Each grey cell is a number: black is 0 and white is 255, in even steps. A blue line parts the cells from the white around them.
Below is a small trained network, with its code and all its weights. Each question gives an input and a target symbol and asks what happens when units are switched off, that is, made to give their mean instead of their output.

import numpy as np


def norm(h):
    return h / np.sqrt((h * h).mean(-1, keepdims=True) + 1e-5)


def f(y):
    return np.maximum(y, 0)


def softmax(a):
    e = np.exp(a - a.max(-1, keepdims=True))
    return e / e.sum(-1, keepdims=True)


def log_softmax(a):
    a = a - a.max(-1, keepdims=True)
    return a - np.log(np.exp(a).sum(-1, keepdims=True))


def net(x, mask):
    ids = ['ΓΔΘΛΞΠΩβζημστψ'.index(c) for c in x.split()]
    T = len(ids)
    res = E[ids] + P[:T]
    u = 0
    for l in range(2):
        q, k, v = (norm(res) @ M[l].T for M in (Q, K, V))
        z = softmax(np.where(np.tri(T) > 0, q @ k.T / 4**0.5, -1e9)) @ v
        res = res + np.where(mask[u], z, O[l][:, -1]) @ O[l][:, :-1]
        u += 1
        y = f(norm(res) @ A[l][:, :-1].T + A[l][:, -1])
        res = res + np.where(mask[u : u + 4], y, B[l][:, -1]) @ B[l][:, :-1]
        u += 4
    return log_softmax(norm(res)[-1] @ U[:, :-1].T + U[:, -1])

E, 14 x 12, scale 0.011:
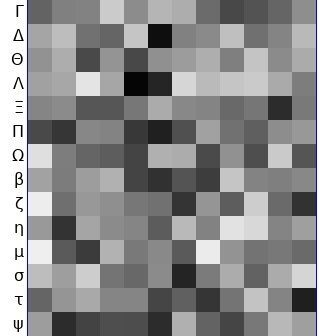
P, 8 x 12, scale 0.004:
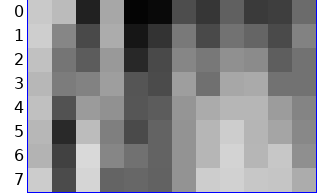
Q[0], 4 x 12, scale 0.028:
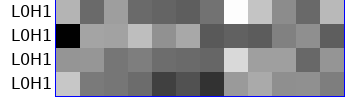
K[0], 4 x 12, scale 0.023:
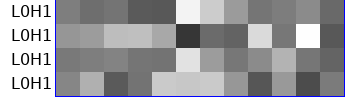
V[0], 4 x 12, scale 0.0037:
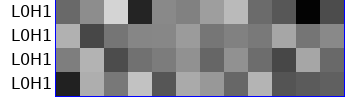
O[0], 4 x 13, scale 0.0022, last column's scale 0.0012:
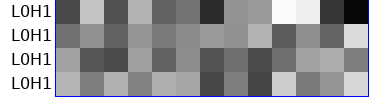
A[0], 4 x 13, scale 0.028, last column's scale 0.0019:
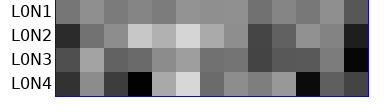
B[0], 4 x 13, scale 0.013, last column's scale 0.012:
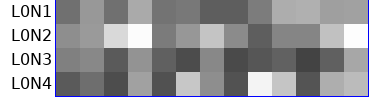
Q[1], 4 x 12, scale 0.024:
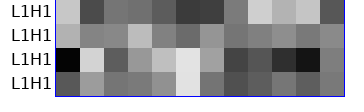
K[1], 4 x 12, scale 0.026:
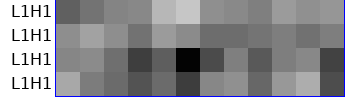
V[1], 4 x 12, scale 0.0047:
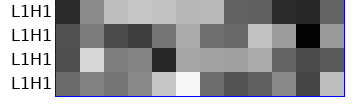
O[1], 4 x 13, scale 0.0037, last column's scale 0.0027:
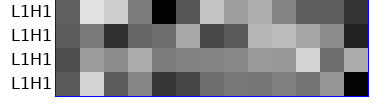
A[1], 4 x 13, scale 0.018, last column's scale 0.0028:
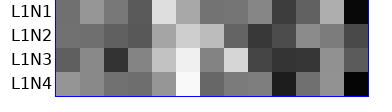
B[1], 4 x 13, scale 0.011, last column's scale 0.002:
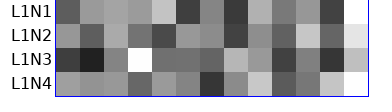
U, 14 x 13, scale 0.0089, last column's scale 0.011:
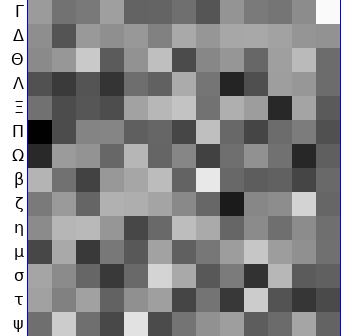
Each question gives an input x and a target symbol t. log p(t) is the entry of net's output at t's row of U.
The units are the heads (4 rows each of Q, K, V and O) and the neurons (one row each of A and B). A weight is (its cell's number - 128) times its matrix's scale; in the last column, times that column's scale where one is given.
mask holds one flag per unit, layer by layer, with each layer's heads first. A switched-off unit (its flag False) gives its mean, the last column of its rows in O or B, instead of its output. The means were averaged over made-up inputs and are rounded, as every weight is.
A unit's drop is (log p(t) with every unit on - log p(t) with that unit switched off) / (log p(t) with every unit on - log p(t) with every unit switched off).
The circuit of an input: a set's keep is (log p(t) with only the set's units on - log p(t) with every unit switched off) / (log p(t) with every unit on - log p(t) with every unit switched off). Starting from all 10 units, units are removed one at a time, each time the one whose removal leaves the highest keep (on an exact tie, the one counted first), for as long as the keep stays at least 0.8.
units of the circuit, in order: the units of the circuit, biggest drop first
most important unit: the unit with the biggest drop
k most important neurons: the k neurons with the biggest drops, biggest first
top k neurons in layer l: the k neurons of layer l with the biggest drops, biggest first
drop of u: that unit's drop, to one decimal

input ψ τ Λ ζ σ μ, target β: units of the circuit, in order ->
L0N2, L0N4
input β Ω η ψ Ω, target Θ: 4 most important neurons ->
L0N2, L1N4, L0N3, L0N4
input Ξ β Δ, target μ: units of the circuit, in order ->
L1H1, L0N2
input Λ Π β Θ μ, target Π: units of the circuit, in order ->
L1N3, L0N2, L0N4, L0N1
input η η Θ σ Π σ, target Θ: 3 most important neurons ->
L0N2, L1N4, L0N3
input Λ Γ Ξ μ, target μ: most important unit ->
L1H1
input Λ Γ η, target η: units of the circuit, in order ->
L1H1, L0N4
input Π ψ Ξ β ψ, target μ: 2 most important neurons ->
L0N2, L0N3
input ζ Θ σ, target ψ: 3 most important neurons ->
L0N2, L0N4, L1N1
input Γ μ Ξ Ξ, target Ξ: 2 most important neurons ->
L0N4, L0N2
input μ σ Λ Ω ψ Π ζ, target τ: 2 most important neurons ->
L0N2, L0N4
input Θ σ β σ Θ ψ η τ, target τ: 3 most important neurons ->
L0N2, L0N4, L1N1
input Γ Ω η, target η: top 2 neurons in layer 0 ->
L0N4, L0N1
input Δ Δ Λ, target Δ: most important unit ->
L0N2
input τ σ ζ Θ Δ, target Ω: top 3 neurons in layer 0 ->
L0N2, L0N4, L0N1
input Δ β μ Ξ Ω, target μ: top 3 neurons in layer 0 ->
L0N2, L0N4, L0N3
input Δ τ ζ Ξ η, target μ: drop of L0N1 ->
-0.1
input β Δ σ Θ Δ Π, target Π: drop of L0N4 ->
0.3
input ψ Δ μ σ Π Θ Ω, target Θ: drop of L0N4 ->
0.0
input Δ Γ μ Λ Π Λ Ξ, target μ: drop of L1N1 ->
0.0
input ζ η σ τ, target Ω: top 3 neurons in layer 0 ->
L0N2, L0N4, L0N1
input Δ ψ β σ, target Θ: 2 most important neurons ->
L1N4, L0N2
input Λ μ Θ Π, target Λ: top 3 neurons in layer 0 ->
L0N2, L0N4, L0N1
